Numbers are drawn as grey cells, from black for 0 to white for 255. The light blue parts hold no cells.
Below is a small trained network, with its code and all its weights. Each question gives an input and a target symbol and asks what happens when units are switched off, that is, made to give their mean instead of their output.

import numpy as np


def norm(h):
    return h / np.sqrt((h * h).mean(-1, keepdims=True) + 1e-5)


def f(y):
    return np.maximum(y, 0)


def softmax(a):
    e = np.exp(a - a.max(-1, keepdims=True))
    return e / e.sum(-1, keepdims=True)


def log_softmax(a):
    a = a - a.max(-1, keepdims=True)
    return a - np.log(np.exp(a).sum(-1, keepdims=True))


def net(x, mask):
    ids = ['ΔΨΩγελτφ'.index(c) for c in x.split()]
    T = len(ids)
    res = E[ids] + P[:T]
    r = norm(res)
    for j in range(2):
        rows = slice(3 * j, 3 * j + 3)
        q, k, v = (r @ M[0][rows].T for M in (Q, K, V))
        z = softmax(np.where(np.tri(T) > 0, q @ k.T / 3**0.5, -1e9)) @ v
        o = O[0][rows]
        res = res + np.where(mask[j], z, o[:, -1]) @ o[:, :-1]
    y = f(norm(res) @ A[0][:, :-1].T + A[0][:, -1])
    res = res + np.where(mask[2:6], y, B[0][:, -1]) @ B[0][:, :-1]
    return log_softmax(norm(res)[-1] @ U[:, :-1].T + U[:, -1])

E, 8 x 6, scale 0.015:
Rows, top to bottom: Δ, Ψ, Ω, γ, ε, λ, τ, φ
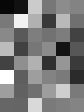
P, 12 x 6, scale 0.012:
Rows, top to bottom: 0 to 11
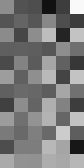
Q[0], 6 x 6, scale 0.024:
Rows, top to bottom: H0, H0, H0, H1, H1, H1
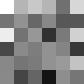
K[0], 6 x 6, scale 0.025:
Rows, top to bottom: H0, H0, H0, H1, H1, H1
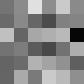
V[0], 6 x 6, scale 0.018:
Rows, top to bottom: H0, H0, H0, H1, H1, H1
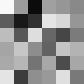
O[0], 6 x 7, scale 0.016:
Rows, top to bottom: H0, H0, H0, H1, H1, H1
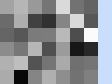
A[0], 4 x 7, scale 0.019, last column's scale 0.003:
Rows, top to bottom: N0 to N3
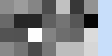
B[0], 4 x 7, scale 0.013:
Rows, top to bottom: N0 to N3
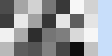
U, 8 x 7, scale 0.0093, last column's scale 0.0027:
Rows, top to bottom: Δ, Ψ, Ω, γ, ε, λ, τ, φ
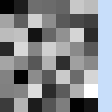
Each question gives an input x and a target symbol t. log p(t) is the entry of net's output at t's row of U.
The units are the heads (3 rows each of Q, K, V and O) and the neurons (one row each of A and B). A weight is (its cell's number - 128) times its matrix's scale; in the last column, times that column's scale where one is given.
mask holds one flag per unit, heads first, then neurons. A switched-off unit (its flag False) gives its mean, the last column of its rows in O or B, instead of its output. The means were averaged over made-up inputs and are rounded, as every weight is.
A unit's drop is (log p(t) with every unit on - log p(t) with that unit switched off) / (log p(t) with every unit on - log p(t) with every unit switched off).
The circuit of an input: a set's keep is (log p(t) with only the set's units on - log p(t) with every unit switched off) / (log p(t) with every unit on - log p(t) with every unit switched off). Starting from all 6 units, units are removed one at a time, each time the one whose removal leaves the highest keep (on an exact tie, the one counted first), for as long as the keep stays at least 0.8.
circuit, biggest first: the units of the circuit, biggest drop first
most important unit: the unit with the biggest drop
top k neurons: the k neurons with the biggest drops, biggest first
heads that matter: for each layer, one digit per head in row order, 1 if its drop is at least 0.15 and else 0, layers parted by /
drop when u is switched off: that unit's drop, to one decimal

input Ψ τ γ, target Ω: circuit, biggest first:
H0
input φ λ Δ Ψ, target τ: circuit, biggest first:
N0; H1
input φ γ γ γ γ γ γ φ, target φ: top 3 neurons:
N0; N1; N2
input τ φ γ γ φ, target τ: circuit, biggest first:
H1; H0; N0
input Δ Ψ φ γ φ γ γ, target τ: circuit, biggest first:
H1; N0
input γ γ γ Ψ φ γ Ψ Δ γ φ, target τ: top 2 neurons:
N0; N2
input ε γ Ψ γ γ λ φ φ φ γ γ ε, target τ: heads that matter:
01
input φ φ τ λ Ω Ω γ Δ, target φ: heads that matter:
11
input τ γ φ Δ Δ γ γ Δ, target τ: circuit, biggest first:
H1; H0; N0
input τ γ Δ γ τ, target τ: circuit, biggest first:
H1; H0; N0
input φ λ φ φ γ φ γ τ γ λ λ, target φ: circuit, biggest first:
H0; N1; H1; N2
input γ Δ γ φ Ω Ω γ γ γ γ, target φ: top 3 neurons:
N3; N2; N0
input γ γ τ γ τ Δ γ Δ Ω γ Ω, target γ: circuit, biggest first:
H0; N0; H1
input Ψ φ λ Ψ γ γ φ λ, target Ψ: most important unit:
H0
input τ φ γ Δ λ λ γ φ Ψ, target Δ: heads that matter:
10
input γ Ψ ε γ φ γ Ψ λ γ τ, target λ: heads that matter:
01
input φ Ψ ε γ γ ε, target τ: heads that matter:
11
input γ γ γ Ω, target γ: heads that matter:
10
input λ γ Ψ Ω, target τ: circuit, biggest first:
H1; N0
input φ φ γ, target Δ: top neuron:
N2
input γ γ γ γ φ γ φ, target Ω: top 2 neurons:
N2; N0
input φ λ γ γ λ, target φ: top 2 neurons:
N1; N2
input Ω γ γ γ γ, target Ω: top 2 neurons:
N2; N3
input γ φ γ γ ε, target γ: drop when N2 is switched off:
0.1
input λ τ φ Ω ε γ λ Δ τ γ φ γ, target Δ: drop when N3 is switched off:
0.0
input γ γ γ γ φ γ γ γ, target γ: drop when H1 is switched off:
0.2
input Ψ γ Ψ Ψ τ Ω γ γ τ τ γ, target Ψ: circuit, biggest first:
H0
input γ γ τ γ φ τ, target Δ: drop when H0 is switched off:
0.2
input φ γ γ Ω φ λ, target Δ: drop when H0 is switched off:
0.8
